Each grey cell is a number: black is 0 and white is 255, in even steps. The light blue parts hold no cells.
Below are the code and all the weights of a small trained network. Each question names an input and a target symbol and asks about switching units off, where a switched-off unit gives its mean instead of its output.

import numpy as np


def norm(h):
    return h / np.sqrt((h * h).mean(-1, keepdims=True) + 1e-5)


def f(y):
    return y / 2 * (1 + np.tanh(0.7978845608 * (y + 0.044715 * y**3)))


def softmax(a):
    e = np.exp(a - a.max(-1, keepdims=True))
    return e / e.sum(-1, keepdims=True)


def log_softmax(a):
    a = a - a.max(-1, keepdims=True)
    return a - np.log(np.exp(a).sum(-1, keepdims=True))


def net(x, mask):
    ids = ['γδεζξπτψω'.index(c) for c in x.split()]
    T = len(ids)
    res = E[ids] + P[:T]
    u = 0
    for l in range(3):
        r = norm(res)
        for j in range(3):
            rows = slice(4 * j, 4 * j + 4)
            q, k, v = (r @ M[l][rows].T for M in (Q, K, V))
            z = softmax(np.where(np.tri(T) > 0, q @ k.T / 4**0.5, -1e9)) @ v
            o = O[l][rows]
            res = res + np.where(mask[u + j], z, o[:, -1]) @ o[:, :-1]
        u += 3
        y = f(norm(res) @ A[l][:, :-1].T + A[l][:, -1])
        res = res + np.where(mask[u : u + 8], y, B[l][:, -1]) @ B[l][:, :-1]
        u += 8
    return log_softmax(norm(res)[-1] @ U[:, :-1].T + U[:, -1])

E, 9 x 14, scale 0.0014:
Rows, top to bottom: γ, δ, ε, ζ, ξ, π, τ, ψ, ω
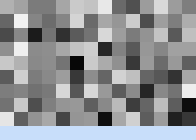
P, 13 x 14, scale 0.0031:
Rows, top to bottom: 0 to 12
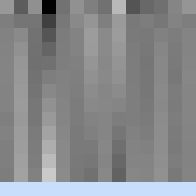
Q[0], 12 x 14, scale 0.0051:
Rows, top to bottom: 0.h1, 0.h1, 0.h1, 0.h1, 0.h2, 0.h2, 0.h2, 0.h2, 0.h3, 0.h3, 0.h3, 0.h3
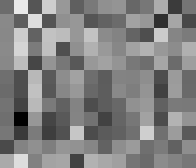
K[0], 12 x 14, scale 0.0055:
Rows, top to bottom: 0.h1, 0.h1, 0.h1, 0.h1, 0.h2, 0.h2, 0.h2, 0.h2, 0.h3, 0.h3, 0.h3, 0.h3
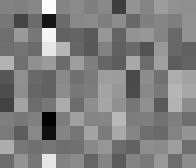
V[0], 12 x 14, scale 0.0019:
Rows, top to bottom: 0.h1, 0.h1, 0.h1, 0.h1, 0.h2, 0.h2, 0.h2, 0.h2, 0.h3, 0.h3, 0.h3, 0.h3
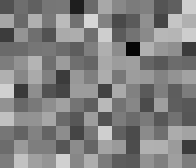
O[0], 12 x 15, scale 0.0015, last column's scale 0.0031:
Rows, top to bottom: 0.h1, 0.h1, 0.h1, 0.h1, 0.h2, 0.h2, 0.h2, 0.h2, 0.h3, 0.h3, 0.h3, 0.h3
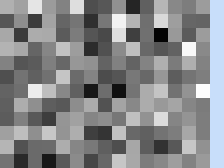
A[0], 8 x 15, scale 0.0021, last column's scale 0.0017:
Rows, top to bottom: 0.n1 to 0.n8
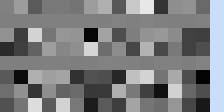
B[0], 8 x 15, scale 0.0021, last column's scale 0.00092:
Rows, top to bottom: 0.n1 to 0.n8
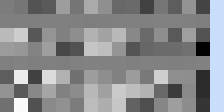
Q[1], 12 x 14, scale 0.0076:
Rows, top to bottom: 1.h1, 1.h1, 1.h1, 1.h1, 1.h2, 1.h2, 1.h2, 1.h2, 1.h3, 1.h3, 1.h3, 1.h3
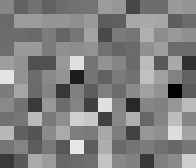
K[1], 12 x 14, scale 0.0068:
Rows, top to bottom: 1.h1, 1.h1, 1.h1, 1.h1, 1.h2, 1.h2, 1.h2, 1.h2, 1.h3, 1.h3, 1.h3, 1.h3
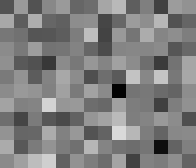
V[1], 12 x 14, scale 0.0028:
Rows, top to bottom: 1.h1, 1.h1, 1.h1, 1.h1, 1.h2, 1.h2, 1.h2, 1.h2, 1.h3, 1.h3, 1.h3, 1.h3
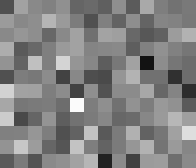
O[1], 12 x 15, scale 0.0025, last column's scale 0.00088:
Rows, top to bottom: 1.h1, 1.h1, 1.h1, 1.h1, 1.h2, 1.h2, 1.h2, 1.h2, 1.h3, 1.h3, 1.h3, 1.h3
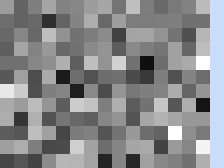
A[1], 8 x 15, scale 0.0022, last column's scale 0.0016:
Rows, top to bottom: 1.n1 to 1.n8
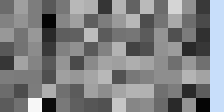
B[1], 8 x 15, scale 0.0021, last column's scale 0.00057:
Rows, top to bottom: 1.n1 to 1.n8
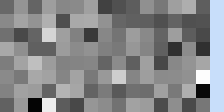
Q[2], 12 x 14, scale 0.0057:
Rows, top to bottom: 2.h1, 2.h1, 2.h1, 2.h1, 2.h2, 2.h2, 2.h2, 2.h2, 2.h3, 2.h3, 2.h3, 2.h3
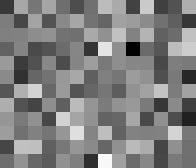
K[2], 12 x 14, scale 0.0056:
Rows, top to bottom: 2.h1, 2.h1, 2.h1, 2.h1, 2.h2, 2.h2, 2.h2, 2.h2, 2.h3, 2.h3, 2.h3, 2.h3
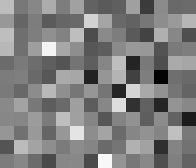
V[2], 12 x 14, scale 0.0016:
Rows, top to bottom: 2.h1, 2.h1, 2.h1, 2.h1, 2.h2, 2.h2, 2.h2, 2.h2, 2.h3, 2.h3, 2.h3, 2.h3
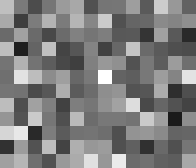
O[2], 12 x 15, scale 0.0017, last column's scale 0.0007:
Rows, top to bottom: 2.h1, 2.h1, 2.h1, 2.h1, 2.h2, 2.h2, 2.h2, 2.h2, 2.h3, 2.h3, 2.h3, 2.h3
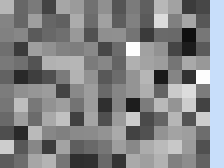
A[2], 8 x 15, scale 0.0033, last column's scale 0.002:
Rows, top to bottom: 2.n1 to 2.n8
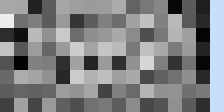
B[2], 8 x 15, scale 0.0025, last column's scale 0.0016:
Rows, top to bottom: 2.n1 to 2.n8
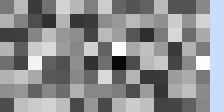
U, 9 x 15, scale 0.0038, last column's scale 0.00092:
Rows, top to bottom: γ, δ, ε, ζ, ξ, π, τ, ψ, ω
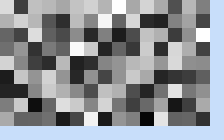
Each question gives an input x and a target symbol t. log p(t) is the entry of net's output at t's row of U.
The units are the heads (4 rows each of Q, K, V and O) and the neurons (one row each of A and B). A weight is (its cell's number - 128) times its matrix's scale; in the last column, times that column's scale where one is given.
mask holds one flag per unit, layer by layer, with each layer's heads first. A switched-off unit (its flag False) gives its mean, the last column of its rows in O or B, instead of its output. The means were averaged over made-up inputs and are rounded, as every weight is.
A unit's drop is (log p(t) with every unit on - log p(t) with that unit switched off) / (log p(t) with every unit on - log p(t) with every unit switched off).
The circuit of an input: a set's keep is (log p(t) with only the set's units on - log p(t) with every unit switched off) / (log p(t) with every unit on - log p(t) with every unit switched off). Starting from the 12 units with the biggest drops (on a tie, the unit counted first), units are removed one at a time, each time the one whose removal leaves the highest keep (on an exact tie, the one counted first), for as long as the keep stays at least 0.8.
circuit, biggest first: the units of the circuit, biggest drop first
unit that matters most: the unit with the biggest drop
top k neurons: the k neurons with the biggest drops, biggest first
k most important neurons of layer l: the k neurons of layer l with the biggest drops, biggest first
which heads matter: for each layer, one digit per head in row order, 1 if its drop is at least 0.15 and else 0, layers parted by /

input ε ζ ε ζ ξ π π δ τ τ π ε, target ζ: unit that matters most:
0.h2
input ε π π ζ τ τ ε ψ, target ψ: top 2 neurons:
[2.n1 2.n5]
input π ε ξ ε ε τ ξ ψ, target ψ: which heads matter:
100 / 000 / 000
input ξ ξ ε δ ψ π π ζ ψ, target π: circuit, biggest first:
[2.n8 1.h3]
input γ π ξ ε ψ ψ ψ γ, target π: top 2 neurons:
[0.n7 2.n8]
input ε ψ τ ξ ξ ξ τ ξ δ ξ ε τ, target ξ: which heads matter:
010 / 010 / 000
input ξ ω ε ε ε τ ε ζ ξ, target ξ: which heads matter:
000 / 010 / 000
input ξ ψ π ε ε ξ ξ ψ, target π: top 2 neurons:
[2.n8 0.n1]
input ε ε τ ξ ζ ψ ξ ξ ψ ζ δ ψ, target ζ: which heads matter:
110 / 001 / 000
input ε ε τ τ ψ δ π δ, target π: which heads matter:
110 / 110 / 000
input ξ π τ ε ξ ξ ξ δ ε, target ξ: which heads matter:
010 / 010 / 000
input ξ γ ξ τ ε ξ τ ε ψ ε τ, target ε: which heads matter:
110 / 010 / 000
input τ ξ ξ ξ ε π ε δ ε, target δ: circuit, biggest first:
[1.h3 2.n6]
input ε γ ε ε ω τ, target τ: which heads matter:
100 / 000 / 000
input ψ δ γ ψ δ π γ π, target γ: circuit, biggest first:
[1.h2]
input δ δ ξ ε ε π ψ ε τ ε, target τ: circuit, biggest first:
[1.h2 2.n3]
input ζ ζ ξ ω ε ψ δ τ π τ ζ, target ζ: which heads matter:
000 / 010 / 000
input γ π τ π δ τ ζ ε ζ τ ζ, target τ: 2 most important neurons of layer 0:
[0.n7 0.n8]
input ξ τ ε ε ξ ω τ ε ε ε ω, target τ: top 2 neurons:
[2.n3 1.n3]
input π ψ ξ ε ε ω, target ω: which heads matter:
100 / 010 / 000
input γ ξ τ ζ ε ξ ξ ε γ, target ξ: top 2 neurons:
[0.n7 2.n2]
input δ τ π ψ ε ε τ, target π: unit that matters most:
0.h1
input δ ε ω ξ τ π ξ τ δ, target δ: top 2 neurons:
[2.n6 0.n3]
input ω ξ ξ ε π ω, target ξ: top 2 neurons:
[2.n2 1.n3]
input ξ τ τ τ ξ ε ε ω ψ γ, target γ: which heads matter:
000 / 100 / 000
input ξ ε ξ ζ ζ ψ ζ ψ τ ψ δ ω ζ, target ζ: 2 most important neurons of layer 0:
[0.n7 0.n4]
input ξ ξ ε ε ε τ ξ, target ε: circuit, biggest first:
[1.h2]
